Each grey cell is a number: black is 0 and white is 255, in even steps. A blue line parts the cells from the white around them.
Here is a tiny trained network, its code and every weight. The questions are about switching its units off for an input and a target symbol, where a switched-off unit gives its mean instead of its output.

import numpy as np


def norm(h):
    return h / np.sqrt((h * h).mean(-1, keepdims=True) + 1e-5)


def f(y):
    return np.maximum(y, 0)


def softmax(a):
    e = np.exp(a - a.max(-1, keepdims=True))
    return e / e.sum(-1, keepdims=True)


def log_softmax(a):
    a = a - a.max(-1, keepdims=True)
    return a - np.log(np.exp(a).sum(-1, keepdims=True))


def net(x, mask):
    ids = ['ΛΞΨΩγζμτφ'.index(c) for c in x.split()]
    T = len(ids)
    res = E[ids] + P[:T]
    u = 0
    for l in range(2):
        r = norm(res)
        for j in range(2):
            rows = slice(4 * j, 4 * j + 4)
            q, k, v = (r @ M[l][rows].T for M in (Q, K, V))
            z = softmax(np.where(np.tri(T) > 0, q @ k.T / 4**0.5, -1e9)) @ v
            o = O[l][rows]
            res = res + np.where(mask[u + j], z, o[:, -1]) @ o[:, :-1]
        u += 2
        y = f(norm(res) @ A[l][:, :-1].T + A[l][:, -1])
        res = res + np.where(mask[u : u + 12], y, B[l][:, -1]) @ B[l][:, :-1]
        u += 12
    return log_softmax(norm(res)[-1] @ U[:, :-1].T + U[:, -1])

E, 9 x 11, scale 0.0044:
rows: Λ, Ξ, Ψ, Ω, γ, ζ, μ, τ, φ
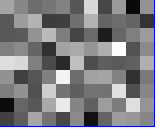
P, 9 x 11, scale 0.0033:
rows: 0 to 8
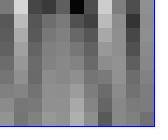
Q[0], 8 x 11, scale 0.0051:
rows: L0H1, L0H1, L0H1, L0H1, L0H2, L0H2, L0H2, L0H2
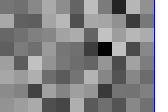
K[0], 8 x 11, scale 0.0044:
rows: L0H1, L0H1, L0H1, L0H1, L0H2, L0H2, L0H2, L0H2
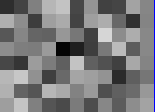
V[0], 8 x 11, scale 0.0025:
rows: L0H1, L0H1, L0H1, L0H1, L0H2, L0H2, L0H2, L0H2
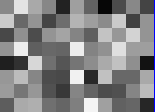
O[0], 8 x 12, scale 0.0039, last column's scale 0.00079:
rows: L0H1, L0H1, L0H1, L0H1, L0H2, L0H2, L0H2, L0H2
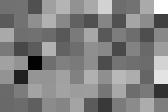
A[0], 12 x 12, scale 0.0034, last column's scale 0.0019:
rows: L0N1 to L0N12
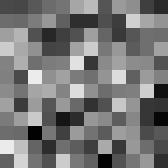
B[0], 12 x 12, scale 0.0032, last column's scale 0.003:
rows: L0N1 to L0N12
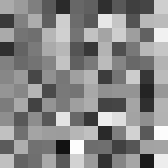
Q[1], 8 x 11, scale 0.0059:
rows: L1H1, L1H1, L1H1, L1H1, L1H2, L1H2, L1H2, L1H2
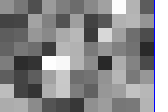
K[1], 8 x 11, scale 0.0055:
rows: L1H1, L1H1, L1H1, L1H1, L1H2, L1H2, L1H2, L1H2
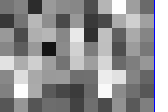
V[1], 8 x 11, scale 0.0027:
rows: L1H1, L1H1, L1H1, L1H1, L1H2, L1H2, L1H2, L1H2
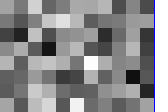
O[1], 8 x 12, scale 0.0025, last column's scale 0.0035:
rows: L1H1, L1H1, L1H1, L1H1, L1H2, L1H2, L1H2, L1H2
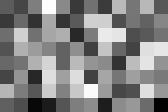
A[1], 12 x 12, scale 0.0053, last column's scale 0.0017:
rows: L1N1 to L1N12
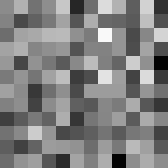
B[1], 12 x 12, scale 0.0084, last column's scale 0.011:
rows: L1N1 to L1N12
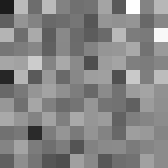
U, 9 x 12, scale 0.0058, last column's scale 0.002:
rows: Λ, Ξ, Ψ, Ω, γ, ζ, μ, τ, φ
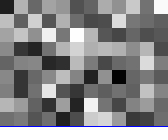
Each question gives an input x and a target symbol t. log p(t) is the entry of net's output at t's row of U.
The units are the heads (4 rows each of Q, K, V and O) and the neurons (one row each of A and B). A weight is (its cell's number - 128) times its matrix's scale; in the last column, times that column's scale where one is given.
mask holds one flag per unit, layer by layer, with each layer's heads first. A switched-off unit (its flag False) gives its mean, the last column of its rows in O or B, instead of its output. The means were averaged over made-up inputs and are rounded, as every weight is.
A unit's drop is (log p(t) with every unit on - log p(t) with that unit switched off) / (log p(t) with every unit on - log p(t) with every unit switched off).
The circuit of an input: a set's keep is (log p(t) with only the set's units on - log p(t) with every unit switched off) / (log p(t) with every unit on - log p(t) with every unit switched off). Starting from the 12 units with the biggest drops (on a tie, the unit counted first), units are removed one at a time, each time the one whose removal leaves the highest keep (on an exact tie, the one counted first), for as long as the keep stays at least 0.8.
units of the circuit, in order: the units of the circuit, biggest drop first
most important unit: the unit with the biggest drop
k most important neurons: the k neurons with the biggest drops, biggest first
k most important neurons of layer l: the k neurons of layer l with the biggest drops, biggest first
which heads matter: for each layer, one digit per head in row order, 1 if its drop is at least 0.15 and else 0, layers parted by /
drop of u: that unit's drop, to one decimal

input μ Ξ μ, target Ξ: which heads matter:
10 / 11
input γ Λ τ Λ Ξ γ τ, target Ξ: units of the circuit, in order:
L0H1; L1N6; L1N1
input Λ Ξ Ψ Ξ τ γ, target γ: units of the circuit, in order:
L1N12; L1N1
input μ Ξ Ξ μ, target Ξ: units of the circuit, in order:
L1H1; L1N1
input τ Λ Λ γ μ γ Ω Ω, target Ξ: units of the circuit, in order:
L1N6
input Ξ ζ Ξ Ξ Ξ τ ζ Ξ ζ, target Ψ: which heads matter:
10 / 01
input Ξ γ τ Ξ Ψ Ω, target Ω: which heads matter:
01 / 01
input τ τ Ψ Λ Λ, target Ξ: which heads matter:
11 / 10
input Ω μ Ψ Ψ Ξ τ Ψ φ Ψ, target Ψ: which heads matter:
10 / 00
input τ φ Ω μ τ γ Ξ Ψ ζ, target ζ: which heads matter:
01 / 01
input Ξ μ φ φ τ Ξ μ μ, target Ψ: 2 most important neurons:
L1N3; L0N2
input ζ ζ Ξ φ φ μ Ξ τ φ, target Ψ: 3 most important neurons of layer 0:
L0N8; L0N10; L0N1
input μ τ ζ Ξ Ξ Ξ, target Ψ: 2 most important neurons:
L1N3; L1N1
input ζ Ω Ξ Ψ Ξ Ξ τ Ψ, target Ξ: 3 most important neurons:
L0N12; L0N2; L1N1
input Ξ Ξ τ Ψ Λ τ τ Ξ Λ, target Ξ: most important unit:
L1N6
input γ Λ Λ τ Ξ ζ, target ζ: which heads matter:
10 / 11
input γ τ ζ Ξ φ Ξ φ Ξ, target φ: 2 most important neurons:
L1N3; L1N1
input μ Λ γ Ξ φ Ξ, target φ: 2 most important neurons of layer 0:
L0N1; L0N3
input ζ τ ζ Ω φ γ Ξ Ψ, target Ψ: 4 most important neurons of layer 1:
L1N9; L1N3; L1N1; L1N6
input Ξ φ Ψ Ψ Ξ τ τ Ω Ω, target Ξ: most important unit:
L0H1
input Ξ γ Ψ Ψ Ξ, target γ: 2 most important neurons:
L0N1; L1N1
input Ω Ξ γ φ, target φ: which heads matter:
11 / 11
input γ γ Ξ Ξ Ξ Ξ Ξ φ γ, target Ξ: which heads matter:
01 / 10
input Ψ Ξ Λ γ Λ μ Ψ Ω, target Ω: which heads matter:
00 / 11
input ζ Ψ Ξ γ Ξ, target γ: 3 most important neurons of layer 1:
L1N12; L1N1; L1N3
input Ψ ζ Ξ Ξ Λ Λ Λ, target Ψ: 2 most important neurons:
L0N12; L1N3
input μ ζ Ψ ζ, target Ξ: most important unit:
L0H1
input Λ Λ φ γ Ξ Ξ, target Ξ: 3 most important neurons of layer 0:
L0N12; L0N10; L0N3
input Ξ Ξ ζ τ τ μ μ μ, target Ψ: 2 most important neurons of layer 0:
L0N2; L0N4
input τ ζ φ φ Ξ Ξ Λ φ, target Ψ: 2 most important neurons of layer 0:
L0N8; L0N1
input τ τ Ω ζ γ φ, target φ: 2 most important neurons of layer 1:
L1N3; L1N1
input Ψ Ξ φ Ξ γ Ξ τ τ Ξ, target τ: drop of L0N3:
0.1
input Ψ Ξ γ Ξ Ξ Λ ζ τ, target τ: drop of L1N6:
0.4
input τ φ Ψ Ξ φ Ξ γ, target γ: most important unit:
L1N12
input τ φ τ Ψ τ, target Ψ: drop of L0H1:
0.9
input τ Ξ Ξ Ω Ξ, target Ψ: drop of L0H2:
1.2
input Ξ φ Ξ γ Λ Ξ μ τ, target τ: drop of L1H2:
0.4
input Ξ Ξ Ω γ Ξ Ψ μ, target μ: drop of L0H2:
0.2
